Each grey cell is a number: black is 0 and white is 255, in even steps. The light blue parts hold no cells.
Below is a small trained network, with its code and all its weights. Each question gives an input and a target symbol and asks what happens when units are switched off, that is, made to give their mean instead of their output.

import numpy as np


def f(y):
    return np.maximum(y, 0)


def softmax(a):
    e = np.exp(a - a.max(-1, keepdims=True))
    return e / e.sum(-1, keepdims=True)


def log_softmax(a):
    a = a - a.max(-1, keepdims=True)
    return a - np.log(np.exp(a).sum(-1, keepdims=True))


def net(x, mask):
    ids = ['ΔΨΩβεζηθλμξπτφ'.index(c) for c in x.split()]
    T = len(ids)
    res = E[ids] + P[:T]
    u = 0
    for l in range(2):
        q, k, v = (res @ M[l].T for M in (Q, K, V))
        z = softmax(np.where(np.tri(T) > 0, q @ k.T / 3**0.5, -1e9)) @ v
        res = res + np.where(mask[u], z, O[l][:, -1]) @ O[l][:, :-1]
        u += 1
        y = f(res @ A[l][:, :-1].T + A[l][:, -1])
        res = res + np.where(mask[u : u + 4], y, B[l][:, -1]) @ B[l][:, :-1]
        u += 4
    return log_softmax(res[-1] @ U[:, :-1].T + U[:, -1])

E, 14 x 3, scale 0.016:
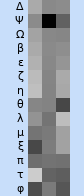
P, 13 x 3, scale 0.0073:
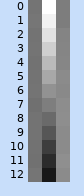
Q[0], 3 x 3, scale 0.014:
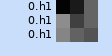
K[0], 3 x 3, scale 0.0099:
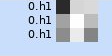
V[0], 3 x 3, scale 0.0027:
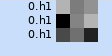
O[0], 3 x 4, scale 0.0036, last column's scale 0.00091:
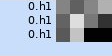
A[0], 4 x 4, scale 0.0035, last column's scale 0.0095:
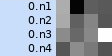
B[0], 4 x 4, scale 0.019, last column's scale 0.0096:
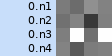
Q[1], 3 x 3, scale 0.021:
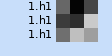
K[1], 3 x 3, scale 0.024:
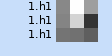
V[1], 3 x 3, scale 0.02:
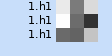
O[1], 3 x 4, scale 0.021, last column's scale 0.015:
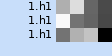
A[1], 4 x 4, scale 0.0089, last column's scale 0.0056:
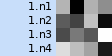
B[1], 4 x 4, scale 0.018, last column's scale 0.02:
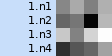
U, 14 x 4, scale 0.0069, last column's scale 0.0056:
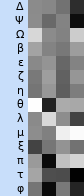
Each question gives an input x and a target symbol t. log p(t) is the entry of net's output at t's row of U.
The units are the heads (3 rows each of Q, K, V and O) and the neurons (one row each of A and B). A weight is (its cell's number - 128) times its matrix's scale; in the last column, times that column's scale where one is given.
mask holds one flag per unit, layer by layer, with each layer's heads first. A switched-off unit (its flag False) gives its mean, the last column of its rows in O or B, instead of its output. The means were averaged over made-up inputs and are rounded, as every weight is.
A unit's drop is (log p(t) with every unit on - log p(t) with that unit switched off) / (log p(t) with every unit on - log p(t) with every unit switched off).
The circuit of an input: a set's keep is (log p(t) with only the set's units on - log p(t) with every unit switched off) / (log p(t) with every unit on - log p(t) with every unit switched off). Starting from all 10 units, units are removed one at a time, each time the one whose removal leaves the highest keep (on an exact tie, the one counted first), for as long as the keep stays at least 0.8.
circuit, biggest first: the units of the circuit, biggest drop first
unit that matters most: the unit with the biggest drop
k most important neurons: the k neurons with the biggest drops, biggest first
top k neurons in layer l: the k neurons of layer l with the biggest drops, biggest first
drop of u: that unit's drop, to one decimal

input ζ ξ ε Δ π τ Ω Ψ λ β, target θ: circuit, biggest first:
(1.h1)
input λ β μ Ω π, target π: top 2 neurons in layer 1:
(1.n3, 1.n1)
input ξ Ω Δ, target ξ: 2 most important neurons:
(0.n3, 1.n2)
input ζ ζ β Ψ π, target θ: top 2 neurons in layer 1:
(1.n2, 1.n4)
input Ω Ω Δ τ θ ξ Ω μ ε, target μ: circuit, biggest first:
(1.h1, 1.n2)
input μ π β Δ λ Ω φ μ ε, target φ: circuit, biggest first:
(0.n3, 1.h1, 1.n2)
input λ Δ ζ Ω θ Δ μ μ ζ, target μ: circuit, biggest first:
(1.h1, 1.n2)
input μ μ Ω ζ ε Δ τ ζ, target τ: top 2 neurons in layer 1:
(1.n4, 1.n3)
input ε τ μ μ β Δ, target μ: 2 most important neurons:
(0.n3, 1.n2)
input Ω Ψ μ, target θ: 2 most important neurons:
(1.n2, 1.n4)
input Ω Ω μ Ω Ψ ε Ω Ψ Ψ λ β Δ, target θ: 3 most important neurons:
(1.n2, 1.n4, 0.n3)
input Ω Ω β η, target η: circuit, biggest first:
(1.h1, 1.n4, 1.n3)
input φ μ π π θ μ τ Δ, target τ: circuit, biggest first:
(1.h1, 1.n4)
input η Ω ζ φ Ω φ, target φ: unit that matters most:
1.h1
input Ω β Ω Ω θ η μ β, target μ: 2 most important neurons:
(1.n2, 1.n3)
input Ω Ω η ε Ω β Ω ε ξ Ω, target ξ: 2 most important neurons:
(1.n2, 0.n3)
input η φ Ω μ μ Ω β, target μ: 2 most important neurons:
(0.n3, 1.n2)
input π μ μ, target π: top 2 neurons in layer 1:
(1.n3, 1.n1)
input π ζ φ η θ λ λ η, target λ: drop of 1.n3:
0.1
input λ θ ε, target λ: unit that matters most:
1.h1
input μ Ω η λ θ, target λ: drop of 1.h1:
1.2
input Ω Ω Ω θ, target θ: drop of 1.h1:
0.4
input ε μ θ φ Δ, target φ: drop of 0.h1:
0.0
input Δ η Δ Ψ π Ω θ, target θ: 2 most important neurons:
(1.n2, 1.n4)
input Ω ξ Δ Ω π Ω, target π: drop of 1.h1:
0.6
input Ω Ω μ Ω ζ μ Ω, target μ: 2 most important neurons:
(1.n2, 1.n3)
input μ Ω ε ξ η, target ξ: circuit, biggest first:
(1.h1)
